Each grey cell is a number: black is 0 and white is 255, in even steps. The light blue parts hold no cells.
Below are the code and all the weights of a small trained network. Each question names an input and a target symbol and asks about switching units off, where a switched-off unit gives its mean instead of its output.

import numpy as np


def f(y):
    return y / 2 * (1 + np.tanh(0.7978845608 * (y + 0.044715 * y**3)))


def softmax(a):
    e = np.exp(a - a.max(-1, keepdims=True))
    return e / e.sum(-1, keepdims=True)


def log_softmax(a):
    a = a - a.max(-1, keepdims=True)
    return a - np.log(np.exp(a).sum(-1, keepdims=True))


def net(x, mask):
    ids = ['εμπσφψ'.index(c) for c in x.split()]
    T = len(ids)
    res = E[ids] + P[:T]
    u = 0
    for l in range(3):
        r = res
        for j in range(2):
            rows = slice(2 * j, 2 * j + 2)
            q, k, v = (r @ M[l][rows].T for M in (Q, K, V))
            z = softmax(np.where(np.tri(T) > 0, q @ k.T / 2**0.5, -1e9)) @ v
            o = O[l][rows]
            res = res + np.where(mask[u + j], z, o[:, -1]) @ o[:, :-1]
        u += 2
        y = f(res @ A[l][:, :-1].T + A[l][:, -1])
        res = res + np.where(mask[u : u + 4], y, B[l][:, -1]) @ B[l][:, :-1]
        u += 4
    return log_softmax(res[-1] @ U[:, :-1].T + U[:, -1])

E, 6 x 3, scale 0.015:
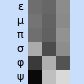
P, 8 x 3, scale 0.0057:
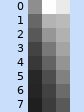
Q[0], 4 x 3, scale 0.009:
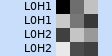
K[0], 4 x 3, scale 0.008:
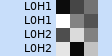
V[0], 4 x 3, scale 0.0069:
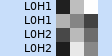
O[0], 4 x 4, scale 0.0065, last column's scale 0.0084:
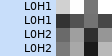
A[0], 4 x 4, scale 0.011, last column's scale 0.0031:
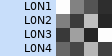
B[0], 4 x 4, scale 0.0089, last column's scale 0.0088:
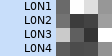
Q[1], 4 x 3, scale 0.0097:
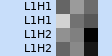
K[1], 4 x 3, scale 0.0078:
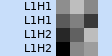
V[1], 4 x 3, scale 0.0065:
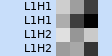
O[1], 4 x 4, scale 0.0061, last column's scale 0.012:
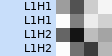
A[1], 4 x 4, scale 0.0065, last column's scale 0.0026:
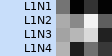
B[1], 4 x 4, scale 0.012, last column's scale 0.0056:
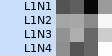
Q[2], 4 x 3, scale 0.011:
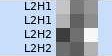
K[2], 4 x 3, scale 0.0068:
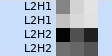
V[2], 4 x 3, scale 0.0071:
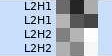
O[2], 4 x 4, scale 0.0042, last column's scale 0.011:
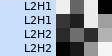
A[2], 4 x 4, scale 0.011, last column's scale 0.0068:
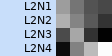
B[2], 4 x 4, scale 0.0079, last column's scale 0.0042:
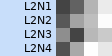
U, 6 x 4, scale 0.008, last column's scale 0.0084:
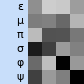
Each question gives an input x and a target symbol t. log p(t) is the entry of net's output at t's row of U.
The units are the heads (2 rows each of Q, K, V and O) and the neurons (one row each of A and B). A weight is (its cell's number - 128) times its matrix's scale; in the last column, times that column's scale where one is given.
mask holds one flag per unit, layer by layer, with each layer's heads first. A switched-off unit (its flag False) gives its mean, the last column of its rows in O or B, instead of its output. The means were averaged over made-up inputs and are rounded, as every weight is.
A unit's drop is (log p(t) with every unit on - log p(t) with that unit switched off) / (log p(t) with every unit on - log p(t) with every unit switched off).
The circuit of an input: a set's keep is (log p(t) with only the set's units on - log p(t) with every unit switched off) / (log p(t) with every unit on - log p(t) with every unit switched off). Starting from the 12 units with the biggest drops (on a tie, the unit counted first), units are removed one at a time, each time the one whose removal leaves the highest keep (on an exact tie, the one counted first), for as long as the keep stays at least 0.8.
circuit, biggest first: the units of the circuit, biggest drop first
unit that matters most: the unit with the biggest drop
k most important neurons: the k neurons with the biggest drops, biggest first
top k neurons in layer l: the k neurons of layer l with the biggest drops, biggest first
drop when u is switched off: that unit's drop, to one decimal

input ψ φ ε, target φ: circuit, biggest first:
[L0H1; L2H1]
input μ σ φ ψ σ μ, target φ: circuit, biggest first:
[L0H1; L2H1; L1H1]
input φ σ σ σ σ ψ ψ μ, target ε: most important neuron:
[L0N3]
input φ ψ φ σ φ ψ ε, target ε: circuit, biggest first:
[L0H1; L0N1]
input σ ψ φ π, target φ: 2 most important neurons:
[L0N1; L1N3]
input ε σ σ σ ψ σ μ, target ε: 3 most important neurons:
[L0N3; L1N4; L1N1]
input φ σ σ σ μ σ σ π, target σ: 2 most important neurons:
[L0N1; L2N4]
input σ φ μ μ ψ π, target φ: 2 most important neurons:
[L1N3; L2N4]
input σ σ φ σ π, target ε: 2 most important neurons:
[L0N3; L0N2]
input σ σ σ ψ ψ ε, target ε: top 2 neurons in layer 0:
[L0N1; L0N3]
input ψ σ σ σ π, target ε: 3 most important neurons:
[L0N3; L2N4; L1N4]
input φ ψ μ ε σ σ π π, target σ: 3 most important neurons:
[L0N3; L0N1; L2N4]
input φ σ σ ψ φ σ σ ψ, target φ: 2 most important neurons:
[L0N3; L2N4]
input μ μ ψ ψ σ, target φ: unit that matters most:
L0H2
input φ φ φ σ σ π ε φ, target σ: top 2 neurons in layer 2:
[L2N1; L2N2]
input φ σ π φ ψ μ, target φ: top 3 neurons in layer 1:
[L1N3; L1N2; L1N4]
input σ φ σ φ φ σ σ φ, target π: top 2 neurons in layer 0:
[L0N3; L0N1]
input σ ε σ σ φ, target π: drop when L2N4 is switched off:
0.2
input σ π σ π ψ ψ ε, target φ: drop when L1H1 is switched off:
0.2
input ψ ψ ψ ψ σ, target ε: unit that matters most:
L2N3
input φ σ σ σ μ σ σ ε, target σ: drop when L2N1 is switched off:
-0.1
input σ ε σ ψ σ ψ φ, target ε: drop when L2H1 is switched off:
-0.2
